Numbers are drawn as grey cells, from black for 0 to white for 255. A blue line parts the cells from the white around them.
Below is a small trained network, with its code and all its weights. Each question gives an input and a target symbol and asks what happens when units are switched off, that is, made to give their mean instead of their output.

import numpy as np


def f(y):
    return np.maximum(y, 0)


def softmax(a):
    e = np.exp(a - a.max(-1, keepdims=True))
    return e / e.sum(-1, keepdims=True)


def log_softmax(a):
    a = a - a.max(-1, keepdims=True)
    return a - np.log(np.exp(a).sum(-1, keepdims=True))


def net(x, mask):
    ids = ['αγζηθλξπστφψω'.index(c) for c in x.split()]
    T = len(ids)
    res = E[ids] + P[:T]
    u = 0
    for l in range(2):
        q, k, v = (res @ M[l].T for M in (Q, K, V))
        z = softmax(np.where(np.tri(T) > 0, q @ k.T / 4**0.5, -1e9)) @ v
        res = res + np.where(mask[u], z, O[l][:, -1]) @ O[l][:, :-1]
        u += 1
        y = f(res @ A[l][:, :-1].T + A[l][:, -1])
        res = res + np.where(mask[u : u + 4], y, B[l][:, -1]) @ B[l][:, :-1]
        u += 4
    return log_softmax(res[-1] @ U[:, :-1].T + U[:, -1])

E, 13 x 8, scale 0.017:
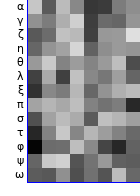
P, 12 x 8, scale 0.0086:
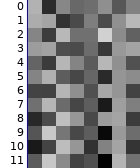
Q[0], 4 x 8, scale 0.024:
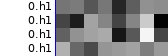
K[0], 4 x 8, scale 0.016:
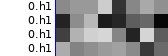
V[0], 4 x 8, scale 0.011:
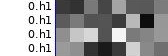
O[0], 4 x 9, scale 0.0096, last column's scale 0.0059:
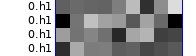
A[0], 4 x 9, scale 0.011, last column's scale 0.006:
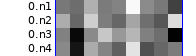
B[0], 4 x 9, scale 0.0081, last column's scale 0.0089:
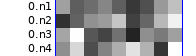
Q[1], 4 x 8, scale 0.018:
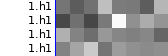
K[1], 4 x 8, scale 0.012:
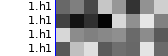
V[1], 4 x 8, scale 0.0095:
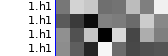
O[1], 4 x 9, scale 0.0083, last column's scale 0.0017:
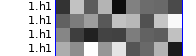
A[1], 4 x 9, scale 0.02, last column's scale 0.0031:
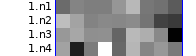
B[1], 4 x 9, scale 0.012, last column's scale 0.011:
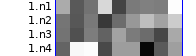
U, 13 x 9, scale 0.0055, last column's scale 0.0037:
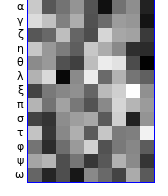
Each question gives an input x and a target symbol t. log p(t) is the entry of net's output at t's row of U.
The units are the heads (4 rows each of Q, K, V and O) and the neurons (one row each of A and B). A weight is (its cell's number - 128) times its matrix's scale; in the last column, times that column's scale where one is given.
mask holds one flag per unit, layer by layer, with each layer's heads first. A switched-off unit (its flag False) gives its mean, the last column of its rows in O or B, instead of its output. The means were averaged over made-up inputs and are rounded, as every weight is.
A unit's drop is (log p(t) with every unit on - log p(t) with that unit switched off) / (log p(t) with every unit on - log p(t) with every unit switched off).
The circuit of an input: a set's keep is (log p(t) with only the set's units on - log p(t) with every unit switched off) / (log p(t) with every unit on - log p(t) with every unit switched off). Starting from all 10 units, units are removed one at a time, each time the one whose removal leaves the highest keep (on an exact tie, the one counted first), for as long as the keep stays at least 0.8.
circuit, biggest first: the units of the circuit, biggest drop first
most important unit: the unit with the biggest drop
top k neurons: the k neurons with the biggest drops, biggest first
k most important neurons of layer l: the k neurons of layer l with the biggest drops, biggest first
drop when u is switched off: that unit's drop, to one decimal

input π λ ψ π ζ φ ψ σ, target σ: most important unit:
1.n3
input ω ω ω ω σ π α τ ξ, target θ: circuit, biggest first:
0.n4, 0.h1
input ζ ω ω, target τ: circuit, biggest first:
1.n1, 0.n4, 0.h1, 1.h1
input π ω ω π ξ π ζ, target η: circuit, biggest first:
0.h1, 1.n4
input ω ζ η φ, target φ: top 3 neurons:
0.n4, 0.n3, 1.n2
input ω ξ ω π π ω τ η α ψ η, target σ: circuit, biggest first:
0.h1, 1.n3
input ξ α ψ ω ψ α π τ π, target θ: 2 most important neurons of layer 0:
0.n4, 0.n3
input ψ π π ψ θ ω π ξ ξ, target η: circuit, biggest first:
1.n4, 0.h1
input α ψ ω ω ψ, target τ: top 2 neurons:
0.n2, 0.n4
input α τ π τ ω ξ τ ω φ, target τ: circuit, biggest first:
1.n1, 0.n4, 0.h1
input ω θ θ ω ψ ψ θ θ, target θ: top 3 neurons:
1.n2, 1.n3, 1.n1
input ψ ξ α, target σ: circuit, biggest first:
0.h1, 0.n2
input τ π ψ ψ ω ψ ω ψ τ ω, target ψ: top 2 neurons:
0.n2, 0.n4
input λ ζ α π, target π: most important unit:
1.n2
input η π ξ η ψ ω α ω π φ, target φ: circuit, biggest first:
1.h1, 0.n4
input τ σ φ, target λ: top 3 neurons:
0.n3, 0.n4, 0.n1
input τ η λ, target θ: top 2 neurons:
0.n4, 0.n3
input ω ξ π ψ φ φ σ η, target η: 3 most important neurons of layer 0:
0.n2, 0.n3, 0.n4
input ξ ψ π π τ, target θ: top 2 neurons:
0.n4, 0.n3
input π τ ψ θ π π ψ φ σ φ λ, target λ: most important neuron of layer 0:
0.n3
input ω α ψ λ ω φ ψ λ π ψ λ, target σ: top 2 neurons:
1.n3, 0.n1
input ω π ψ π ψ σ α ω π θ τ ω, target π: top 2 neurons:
0.n4, 0.n2
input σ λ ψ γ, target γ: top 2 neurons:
0.n4, 0.n2
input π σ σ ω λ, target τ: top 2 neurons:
1.n1, 0.n1
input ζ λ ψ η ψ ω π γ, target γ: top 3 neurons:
0.n4, 1.n4, 1.n2
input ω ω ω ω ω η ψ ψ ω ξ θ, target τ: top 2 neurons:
1.n1, 0.n3
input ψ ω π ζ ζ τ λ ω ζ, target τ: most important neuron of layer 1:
1.n1
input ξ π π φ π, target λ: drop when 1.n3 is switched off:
0.0
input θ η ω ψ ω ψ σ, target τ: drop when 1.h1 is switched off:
0.2
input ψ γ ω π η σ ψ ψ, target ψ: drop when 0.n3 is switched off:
-0.1
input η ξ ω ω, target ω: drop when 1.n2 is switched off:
-0.1
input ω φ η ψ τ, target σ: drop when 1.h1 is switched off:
-0.1
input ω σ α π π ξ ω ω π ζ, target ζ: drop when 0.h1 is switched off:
0.2
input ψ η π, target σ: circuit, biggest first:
0.h1
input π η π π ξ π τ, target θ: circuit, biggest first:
0.n4, 0.h1
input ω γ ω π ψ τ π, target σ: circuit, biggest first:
0.h1, 0.n2
